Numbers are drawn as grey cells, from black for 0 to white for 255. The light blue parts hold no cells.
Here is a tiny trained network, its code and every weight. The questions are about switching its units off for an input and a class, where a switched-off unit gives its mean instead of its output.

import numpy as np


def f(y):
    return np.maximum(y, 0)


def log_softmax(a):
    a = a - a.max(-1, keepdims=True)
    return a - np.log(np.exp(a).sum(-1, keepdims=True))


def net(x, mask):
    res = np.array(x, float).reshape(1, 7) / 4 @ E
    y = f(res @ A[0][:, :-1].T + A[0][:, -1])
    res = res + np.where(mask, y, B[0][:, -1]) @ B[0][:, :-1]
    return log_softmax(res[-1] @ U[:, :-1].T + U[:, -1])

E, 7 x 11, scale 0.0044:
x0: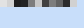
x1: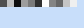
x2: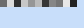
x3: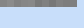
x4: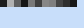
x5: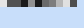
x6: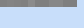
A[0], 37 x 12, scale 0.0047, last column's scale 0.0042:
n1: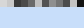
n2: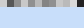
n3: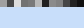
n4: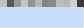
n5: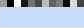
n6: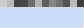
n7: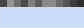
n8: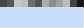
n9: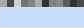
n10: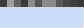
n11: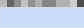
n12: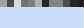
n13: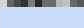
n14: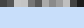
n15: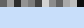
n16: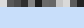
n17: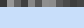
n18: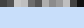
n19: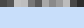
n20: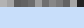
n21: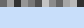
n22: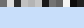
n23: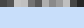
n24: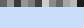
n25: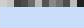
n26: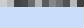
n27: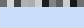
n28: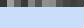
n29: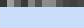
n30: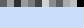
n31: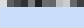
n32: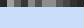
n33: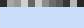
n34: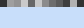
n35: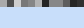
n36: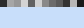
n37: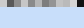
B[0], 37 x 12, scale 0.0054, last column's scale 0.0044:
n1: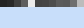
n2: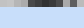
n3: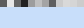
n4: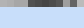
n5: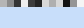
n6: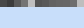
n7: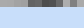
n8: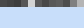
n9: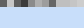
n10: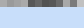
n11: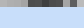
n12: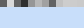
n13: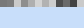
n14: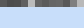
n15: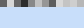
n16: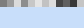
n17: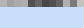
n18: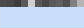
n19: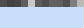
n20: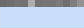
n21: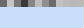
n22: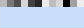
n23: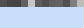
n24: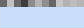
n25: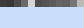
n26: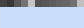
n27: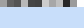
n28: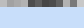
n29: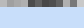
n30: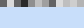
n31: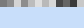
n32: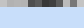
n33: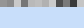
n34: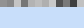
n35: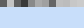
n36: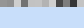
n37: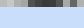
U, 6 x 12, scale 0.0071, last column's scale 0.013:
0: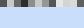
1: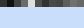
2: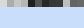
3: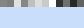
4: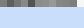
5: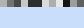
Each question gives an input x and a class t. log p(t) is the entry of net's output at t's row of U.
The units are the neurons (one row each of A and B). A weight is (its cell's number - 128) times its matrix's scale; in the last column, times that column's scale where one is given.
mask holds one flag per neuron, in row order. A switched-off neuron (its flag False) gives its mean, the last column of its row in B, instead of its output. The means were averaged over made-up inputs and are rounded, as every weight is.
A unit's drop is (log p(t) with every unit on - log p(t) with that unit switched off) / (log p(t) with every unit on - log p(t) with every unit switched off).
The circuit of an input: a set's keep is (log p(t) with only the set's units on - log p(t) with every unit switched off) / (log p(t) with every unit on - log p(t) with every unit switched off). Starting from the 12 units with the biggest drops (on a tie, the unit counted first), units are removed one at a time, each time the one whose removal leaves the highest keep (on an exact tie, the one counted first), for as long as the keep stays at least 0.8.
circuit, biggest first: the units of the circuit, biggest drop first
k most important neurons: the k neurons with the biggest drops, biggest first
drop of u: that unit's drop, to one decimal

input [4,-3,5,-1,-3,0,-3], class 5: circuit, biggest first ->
n22, n27
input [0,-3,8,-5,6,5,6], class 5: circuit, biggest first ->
n22
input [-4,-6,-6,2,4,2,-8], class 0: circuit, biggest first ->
n3, n12
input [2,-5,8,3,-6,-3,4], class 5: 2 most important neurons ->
n22, n27
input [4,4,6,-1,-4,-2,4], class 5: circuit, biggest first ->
n22, n27
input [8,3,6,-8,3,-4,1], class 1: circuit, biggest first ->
n1, n25
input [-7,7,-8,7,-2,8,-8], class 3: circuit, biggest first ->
n16, n31
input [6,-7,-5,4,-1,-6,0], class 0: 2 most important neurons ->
n3, n12
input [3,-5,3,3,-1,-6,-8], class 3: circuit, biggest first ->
n36, n33
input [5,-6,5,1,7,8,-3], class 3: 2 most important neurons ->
n16, n31
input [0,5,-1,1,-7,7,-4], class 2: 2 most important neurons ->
n2, n37
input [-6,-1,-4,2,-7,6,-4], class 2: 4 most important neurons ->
n2, n37, n4, n11
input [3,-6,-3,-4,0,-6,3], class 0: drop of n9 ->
0.2
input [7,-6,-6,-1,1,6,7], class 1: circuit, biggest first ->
n1
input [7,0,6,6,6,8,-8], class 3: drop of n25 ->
-0.1
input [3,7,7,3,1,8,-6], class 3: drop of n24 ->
-0.1
